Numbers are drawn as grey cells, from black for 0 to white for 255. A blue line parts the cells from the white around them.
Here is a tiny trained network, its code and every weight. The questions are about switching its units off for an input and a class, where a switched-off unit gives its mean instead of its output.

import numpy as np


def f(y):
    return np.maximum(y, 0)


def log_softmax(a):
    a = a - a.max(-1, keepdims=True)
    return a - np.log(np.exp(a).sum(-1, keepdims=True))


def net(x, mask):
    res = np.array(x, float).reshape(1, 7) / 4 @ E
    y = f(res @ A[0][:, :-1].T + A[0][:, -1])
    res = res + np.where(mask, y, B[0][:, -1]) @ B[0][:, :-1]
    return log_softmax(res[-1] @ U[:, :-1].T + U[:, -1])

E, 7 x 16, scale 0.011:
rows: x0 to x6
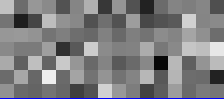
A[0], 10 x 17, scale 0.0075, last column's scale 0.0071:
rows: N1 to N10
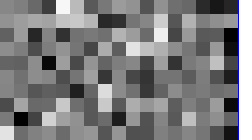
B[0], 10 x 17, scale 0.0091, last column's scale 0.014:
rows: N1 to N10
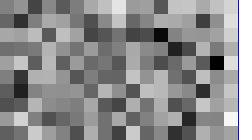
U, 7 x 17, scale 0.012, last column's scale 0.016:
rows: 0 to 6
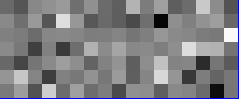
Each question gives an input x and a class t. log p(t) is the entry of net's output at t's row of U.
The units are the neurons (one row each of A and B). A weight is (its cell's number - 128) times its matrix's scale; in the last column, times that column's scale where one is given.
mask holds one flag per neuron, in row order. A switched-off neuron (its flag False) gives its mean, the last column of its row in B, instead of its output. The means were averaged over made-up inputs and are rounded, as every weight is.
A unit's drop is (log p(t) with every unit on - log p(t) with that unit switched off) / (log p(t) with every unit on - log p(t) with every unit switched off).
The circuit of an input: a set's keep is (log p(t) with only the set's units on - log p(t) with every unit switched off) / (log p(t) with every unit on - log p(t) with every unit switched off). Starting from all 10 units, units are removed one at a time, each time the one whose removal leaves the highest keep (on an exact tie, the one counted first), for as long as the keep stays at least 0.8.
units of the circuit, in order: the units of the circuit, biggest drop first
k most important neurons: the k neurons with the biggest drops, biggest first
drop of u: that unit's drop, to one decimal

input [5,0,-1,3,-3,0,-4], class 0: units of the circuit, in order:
(N6, N10)
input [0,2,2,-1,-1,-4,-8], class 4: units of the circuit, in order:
(N2)
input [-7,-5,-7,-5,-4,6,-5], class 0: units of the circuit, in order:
(N8, N4)
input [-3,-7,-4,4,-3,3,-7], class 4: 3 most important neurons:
(N9, N2, N1)
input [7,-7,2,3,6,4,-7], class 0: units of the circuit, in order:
(N10, N6)
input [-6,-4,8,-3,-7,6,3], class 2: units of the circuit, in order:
(N5, N3)
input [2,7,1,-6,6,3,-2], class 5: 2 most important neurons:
(N9, N3)
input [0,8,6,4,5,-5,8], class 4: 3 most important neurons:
(N7, N3, N1)
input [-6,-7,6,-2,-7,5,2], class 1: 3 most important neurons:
(N3, N9, N5)
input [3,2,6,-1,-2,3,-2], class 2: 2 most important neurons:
(N5, N7)
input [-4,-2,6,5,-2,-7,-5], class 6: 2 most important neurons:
(N5, N1)
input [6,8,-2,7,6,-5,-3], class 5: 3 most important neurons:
(N9, N1, N3)
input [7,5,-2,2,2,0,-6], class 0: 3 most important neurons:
(N10, N6, N7)
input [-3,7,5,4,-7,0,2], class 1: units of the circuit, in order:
(N3)
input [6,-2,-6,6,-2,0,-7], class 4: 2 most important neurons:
(N2, N1)
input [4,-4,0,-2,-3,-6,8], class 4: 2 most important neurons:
(N7, N9)
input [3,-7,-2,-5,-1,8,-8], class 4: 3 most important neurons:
(N2, N5, N9)
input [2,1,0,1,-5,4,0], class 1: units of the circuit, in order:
(N3, N5)
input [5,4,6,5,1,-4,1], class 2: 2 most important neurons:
(N1, N8)
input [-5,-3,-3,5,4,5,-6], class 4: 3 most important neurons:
(N1, N5, N3)
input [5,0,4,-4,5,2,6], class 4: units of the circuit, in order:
(N7)
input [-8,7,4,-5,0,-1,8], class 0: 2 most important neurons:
(N8, N4)
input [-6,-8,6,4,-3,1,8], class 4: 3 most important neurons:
(N7, N9, N1)
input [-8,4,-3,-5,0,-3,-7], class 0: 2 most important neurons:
(N8, N4)
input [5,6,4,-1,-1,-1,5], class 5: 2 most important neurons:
(N9, N2)
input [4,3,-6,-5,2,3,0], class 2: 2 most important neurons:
(N5, N3)
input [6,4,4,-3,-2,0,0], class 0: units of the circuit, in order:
(N10)
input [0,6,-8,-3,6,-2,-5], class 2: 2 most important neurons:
(N3, N9)
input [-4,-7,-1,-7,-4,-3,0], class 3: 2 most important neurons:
(N1, N9)
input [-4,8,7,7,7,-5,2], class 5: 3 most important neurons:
(N9, N3, N1)
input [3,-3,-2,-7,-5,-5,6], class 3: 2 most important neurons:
(N1, N2)
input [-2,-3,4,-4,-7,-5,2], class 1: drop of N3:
0.8
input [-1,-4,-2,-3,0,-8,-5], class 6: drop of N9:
0.1
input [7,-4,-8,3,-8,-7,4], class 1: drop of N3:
1.1
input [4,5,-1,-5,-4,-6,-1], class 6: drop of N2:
-0.1
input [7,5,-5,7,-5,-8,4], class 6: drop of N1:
0.1
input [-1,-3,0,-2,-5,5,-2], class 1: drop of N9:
0.2
